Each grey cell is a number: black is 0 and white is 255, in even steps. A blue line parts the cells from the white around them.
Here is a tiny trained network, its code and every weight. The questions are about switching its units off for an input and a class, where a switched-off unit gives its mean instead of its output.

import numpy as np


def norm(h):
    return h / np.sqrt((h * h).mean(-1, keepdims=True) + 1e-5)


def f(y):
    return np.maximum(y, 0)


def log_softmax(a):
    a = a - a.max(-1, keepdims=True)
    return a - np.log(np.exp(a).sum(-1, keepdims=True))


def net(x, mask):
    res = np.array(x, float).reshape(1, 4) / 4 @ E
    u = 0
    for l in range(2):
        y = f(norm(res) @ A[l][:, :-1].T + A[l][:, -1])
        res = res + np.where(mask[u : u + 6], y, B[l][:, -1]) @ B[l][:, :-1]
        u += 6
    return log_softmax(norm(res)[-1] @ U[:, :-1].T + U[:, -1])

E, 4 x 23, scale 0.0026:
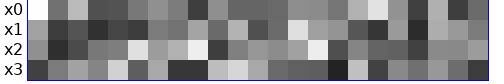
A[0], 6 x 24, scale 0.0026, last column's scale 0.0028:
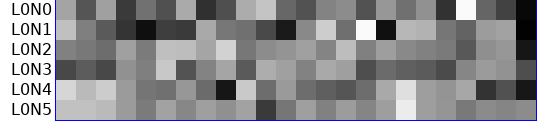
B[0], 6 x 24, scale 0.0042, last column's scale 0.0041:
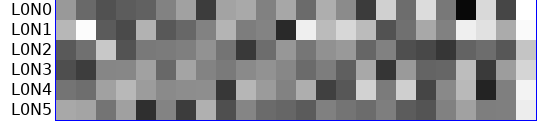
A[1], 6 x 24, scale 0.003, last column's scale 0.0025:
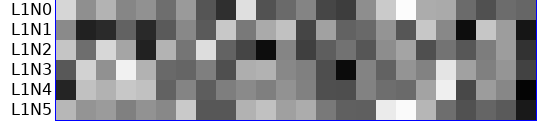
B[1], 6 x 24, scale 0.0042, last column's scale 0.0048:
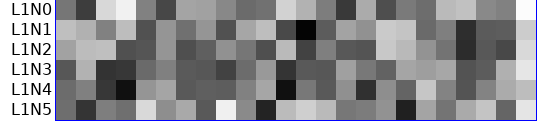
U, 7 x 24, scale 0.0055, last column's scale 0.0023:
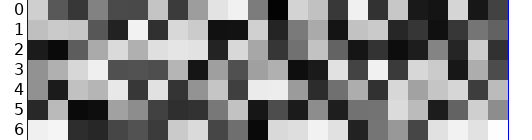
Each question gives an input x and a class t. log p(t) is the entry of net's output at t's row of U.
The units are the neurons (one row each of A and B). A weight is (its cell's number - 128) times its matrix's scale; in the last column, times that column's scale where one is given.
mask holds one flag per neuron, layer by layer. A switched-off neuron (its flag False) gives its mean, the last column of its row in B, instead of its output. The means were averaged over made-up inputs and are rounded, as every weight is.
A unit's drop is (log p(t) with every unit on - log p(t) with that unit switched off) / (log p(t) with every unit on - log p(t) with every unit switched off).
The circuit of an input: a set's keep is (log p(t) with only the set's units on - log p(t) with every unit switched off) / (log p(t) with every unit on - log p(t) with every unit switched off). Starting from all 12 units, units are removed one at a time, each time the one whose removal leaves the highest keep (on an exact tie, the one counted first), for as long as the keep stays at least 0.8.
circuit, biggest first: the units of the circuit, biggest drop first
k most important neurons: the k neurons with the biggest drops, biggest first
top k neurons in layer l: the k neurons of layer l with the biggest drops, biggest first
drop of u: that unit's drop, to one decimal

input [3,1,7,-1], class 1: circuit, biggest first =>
L0N1
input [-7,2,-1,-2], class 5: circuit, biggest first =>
L0N1, L1N4
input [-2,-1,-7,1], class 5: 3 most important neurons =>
L1N3, L1N4, L0N5
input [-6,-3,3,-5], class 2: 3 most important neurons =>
L0N3, L0N0, L0N5
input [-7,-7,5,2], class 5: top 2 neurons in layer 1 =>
L1N4, L1N0
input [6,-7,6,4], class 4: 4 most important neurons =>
L1N5, L1N0, L1N1, L0N3
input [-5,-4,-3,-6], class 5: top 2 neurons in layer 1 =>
L1N3, L1N4
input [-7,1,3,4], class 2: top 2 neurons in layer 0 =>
L0N3, L0N0
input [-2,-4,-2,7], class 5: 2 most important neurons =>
L1N3, L1N4
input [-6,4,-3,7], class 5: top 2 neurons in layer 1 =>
L1N4, L1N5
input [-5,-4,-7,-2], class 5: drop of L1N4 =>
0.2
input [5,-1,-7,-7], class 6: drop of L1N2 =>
0.1
